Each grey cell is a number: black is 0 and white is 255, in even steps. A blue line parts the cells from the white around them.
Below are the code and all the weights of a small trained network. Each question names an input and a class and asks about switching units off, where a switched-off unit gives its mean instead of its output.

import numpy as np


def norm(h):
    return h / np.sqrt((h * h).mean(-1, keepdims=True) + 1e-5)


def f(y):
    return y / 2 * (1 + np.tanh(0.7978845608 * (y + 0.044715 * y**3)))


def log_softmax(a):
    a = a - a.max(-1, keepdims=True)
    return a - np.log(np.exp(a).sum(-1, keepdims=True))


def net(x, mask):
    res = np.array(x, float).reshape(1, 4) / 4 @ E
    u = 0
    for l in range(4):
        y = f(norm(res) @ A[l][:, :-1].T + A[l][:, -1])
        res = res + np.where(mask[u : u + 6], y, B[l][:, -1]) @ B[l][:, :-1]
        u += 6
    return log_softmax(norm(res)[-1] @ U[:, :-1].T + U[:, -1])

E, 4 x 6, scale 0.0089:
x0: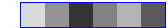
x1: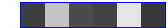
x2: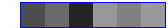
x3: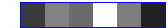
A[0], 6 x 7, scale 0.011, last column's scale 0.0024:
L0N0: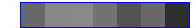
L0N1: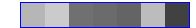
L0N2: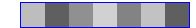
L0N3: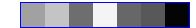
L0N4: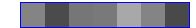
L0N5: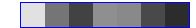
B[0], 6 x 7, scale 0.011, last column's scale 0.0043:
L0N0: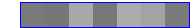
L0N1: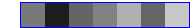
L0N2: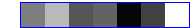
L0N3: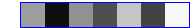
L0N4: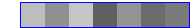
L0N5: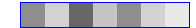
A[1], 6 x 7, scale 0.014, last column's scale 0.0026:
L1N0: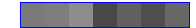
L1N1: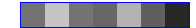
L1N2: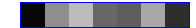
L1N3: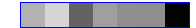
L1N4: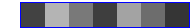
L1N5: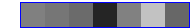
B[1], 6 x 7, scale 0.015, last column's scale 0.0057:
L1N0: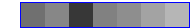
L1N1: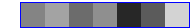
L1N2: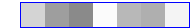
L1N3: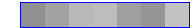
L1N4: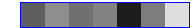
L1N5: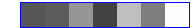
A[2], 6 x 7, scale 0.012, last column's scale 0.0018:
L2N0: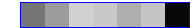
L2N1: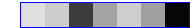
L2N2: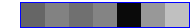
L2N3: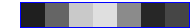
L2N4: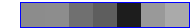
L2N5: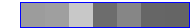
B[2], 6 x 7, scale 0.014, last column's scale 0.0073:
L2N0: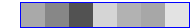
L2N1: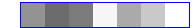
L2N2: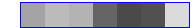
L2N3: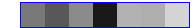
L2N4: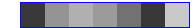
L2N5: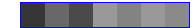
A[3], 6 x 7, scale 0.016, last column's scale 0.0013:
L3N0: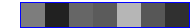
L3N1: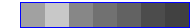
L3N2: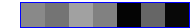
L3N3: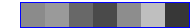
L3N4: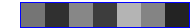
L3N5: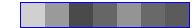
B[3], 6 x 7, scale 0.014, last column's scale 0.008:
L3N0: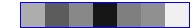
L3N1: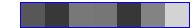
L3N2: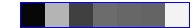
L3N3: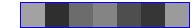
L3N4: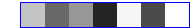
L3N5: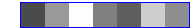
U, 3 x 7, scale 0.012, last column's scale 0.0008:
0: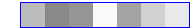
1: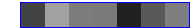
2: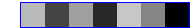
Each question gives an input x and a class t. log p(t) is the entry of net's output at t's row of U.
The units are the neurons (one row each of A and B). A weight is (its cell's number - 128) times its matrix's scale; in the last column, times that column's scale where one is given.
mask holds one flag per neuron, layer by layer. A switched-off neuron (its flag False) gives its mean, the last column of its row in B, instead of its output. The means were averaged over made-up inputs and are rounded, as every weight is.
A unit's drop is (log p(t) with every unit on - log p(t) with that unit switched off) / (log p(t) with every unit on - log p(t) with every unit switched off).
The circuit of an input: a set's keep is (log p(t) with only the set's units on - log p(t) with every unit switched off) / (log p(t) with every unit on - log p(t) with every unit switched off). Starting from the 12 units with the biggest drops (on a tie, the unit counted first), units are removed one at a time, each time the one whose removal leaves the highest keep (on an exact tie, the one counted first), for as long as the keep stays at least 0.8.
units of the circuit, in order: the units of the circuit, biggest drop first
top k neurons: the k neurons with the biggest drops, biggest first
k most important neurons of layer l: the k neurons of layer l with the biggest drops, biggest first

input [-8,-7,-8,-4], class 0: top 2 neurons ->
L1N2; L1N4
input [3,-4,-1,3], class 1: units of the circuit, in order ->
L0N2
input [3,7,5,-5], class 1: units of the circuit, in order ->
L1N4; L1N1
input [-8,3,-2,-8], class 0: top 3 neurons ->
L1N2; L0N3; L2N0
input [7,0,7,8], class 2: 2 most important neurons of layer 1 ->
L1N2; L1N0
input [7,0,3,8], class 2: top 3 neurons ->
L0N3; L1N2; L2N3
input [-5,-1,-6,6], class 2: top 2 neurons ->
L2N3; L0N3
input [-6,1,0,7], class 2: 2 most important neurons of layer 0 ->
L0N3; L0N5
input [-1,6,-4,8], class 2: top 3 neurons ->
L2N3; L0N3; L0N2
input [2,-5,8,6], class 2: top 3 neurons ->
L0N3; L1N4; L1N1
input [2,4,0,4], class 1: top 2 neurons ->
L1N1; L0N1
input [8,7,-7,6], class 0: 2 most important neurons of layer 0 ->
L0N5; L0N2
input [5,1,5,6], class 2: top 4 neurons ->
L0N3; L1N2; L2N3; L1N0
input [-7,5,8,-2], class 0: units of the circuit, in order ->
L1N2
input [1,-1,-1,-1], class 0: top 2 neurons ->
L1N4; L0N5
